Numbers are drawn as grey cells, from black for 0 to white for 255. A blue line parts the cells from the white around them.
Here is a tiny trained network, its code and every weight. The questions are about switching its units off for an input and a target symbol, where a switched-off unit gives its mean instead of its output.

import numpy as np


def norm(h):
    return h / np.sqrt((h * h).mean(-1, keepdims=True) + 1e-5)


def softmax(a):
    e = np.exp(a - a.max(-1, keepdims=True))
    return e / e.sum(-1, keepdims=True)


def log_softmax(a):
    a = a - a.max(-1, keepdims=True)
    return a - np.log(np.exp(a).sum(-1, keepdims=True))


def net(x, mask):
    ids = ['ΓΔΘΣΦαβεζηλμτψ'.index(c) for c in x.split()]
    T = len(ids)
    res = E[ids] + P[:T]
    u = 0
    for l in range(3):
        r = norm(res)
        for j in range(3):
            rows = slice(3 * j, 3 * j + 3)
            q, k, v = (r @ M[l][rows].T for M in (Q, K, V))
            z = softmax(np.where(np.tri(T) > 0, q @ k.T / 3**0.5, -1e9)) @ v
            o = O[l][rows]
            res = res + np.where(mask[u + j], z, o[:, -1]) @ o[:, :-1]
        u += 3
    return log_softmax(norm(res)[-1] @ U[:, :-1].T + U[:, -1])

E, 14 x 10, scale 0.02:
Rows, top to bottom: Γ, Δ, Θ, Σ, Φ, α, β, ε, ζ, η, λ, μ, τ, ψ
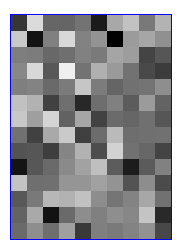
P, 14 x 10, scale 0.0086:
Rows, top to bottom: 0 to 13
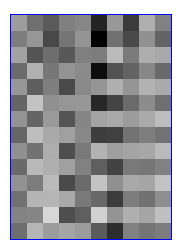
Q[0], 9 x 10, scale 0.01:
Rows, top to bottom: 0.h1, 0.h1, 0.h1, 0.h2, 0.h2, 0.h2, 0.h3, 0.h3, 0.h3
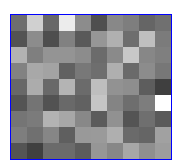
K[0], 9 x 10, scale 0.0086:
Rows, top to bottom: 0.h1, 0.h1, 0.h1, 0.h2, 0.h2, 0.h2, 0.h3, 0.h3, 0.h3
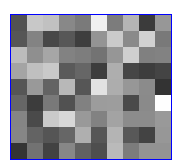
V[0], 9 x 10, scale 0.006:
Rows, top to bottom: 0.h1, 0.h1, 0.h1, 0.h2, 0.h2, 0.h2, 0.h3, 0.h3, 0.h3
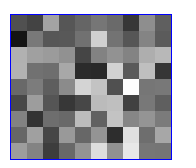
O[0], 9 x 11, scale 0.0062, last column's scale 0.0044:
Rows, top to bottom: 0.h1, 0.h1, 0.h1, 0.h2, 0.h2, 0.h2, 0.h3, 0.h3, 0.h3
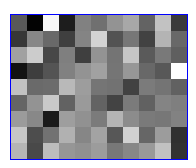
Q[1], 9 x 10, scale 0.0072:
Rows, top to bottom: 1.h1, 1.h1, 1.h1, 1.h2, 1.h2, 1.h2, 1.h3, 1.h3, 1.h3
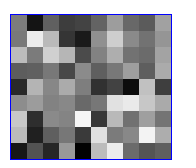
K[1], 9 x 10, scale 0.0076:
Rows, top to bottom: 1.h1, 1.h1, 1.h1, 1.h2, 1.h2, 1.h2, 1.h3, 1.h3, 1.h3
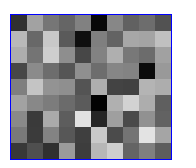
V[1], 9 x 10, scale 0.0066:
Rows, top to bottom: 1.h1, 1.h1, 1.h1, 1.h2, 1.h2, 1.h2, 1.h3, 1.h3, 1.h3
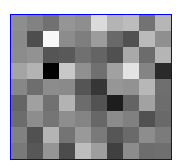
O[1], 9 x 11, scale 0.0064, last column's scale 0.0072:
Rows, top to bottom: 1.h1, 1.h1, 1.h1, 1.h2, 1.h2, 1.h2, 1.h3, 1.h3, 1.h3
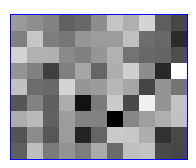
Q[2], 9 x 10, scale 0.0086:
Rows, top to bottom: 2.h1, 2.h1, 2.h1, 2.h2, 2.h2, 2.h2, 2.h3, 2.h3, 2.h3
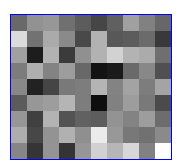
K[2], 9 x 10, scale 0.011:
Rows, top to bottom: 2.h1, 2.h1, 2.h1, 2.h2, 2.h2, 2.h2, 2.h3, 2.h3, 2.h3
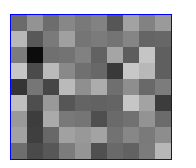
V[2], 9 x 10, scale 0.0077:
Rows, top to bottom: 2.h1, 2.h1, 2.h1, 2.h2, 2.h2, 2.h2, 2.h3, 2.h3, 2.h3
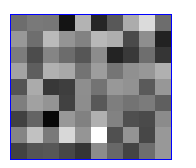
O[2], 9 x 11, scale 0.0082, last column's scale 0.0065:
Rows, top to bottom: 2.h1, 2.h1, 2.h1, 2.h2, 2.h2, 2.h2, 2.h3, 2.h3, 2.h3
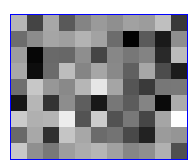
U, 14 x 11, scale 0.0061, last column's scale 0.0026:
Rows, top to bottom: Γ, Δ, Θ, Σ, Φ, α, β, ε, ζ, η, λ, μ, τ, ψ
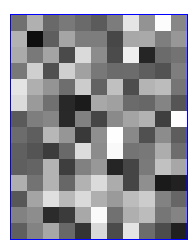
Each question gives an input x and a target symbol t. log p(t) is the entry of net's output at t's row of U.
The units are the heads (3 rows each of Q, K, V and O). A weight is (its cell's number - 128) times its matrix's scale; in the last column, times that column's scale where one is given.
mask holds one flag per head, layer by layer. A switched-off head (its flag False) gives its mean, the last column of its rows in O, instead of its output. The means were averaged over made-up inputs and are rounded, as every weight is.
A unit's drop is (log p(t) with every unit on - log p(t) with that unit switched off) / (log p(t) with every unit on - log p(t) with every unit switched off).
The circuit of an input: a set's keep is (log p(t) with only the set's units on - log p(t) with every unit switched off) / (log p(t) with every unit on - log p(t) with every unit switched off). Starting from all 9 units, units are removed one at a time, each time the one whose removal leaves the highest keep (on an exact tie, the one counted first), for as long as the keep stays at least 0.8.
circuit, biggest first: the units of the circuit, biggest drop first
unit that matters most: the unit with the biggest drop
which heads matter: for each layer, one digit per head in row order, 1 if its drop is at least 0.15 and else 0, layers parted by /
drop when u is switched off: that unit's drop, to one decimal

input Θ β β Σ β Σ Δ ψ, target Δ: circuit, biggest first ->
2.h2; 0.h3
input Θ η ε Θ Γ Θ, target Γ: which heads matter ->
000 / 000 / 100
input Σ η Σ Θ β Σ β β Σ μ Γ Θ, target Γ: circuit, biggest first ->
2.h1; 1.h2
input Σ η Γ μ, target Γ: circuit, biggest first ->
2.h1
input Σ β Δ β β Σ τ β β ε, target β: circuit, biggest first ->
2.h3; 1.h3
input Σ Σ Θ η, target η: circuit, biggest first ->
0.h1; 1.h2
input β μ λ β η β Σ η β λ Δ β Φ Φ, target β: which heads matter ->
100 / 001 / 001
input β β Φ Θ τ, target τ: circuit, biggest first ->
1.h2; 2.h3; 0.h1
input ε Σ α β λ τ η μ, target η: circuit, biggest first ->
1.h2; 0.h2
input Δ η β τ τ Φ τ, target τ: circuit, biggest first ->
0.h1; 2.h3
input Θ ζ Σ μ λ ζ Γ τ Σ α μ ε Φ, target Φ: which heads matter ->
010 / 000 / 000
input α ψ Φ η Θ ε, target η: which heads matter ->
100 / 010 / 000
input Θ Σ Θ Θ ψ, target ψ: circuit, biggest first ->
0.h1; 0.h2; 2.h3
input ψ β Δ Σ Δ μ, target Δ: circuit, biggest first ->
2.h2
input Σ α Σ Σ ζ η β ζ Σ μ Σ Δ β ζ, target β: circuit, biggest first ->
2.h3; 1.h3
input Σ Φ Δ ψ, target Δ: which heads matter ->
000 / 000 / 010
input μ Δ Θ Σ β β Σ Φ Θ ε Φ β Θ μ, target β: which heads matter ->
000 / 101 / 001
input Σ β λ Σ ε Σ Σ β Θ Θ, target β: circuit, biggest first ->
1.h2; 1.h3; 2.h3
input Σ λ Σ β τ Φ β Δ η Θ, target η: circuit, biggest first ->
1.h2; 0.h2
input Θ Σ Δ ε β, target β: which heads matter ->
000 / 000 / 001
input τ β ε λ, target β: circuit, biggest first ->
2.h3; 0.h1
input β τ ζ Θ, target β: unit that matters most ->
0.h1
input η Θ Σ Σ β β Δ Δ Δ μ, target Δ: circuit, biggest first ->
0.h3; 2.h2
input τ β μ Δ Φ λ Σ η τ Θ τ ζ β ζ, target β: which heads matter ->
000 / 001 / 001
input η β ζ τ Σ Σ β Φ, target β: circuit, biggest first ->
1.h3; 2.h3
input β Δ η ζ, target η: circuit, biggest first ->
1.h2; 0.h1
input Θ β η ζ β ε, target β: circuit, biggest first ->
2.h3
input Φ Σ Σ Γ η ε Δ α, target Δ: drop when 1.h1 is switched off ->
0.1
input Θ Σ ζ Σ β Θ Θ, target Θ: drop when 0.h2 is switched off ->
0.0
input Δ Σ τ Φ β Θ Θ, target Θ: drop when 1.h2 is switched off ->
0.5
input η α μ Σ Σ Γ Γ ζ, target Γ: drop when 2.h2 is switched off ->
-0.1
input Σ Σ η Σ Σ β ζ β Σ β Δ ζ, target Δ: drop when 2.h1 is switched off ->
-0.1
